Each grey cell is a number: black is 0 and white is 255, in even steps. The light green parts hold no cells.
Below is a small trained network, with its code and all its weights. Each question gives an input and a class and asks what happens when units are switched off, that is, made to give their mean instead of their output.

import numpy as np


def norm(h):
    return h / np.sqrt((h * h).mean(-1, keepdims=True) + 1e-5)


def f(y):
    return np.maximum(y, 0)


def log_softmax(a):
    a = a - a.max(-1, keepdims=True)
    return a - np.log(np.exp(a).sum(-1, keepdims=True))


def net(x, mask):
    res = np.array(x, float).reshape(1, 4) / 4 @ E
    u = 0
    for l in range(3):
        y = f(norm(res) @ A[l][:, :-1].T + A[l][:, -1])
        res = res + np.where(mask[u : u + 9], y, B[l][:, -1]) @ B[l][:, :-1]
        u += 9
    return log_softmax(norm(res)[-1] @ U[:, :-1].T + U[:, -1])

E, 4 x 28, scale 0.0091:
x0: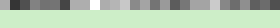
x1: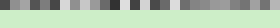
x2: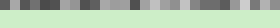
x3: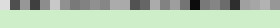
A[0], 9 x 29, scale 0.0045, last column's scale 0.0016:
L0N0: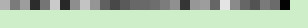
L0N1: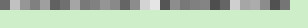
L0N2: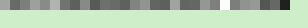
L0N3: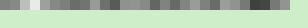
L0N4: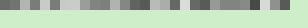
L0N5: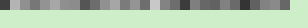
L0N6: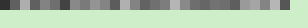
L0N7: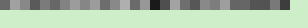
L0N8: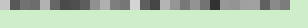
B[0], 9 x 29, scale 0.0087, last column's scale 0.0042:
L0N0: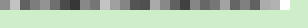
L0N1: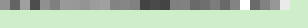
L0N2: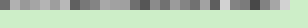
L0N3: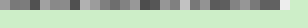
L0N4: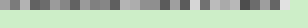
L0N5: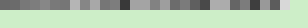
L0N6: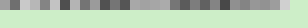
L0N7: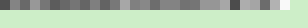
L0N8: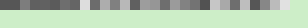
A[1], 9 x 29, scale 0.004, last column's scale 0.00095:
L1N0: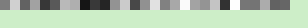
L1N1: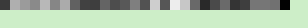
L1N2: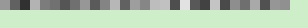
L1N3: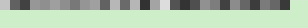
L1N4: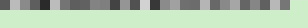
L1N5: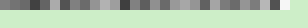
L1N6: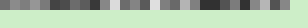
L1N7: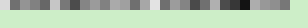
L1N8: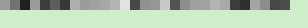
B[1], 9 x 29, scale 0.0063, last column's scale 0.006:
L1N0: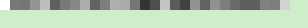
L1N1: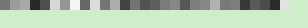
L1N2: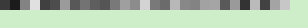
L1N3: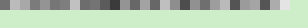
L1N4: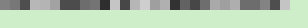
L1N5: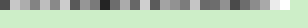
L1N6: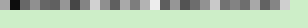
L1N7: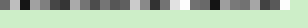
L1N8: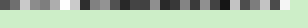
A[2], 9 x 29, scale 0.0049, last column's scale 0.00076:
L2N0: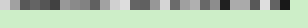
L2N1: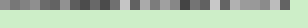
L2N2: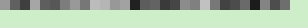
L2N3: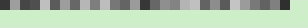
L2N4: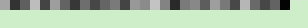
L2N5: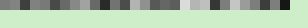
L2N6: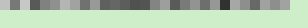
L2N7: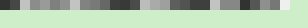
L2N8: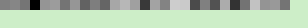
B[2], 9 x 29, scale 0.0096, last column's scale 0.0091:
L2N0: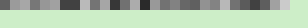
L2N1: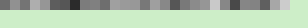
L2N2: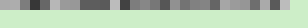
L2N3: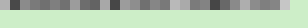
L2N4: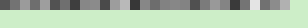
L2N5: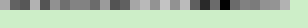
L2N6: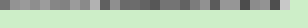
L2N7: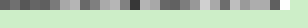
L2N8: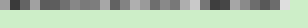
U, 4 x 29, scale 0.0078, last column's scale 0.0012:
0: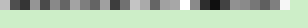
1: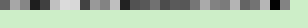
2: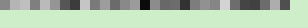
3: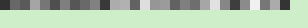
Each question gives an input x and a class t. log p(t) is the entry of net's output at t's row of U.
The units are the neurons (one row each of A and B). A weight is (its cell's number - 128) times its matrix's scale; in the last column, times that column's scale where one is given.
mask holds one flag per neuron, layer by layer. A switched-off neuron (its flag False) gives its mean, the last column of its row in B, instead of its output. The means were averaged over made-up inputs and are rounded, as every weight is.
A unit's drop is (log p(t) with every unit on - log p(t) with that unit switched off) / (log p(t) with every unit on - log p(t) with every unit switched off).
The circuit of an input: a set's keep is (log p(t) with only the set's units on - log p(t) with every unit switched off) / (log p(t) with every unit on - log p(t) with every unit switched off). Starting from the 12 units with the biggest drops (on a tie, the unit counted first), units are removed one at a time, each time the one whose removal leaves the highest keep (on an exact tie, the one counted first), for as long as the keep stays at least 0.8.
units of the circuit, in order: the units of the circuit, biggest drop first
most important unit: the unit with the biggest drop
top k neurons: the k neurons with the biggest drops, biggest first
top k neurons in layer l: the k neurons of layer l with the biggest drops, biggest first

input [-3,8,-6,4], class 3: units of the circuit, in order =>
L2N0
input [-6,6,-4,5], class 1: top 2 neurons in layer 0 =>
L0N8, L0N2
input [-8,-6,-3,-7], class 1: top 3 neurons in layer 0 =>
L0N5, L0N7, L0N2
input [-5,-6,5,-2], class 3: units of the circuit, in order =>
L1N6, L2N4
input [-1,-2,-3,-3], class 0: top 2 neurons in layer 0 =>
L0N3, L0N4
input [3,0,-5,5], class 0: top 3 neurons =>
L1N7, L2N8, L2N0
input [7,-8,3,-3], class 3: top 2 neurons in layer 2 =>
L2N4, L2N1
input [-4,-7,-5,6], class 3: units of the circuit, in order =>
L2N4, L2N0
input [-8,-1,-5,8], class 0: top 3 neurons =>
L1N7, L2N8, L1N8
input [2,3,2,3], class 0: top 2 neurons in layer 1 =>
L1N7, L1N6
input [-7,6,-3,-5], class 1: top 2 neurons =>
L1N1, L1N7
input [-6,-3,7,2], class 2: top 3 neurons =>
L1N0, L2N0, L1N8
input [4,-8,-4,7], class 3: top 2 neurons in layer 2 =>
L2N4, L2N3
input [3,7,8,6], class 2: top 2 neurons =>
L2N0, L1N0
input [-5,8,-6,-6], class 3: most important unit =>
L1N7
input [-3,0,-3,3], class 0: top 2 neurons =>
L2N8, L1N8
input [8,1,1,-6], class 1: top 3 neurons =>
L1N8, L1N7, L2N2
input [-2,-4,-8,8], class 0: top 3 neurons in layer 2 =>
L2N8, L2N0, L2N1
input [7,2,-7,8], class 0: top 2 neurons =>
L1N7, L2N8
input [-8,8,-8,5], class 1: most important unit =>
L1N1
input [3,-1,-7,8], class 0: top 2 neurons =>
L1N7, L2N8
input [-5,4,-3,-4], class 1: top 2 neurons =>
L1N1, L1N7
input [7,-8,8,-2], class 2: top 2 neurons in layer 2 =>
L2N0, L2N1
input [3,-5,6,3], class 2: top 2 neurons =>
L0N4, L2N0
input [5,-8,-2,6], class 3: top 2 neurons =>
L1N2, L2N4
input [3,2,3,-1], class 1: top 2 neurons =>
L1N8, L2N2
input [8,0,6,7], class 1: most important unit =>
L1N8
